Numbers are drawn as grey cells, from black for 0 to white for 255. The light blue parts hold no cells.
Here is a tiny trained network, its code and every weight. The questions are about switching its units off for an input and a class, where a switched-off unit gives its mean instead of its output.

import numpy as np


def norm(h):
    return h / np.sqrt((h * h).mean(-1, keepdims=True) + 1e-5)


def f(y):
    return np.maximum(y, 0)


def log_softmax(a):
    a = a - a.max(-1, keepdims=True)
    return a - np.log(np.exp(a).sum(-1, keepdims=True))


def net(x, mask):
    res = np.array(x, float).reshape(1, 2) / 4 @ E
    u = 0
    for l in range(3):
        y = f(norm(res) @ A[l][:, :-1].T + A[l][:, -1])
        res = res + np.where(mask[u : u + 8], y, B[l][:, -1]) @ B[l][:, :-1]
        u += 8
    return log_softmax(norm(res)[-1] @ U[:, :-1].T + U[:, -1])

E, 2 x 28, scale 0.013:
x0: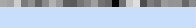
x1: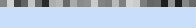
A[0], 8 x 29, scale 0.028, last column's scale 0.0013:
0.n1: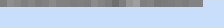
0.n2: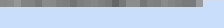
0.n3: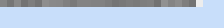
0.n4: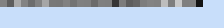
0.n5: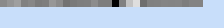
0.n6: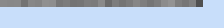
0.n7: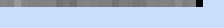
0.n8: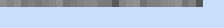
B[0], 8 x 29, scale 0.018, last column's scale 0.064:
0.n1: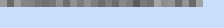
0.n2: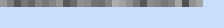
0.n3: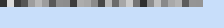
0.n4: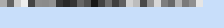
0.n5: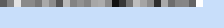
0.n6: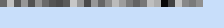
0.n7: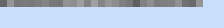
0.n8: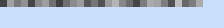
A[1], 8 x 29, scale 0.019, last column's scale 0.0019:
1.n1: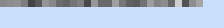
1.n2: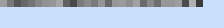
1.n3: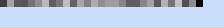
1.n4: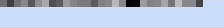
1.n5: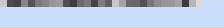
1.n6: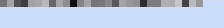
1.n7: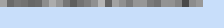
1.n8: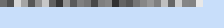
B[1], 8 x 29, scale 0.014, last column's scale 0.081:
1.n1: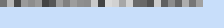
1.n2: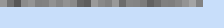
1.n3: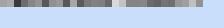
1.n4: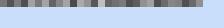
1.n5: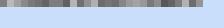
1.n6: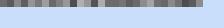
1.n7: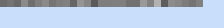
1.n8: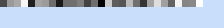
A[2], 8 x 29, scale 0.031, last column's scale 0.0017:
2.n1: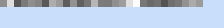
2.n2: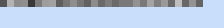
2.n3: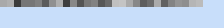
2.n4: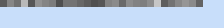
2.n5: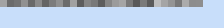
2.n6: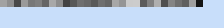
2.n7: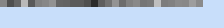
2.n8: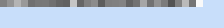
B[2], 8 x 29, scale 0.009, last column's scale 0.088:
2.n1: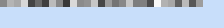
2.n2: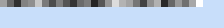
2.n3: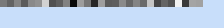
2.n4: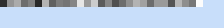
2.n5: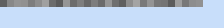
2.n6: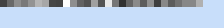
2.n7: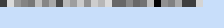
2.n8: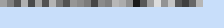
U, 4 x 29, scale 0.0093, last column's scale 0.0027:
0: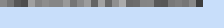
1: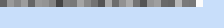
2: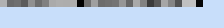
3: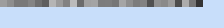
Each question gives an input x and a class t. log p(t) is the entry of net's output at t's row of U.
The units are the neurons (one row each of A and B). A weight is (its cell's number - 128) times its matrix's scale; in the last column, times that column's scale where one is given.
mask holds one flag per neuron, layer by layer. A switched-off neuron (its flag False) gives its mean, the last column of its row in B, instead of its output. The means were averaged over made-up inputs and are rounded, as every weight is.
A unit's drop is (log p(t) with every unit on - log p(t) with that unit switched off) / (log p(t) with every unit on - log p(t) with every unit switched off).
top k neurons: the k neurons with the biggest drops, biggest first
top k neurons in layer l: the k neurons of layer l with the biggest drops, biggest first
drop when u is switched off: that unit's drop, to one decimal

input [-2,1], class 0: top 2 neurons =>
(0.n4 0.n5)
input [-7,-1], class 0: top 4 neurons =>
(0.n4 0.n5 1.n4 1.n8)
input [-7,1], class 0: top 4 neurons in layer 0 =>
(0.n4 0.n5 0.n2 0.n8)
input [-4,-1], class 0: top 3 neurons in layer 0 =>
(0.n4 0.n5 0.n8)
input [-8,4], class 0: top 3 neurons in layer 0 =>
(0.n4 0.n5 0.n2)
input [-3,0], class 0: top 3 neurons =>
(0.n4 0.n5 1.n4)
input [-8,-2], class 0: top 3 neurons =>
(0.n4 0.n5 1.n4)
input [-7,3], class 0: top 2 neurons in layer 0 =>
(0.n4 0.n5)
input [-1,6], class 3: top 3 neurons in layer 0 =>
(0.n8 0.n5 0.n4)
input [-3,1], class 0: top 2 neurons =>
(0.n4 0.n5)
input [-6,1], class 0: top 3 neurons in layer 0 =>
(0.n4 0.n5 0.n2)
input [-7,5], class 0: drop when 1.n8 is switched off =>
0.9
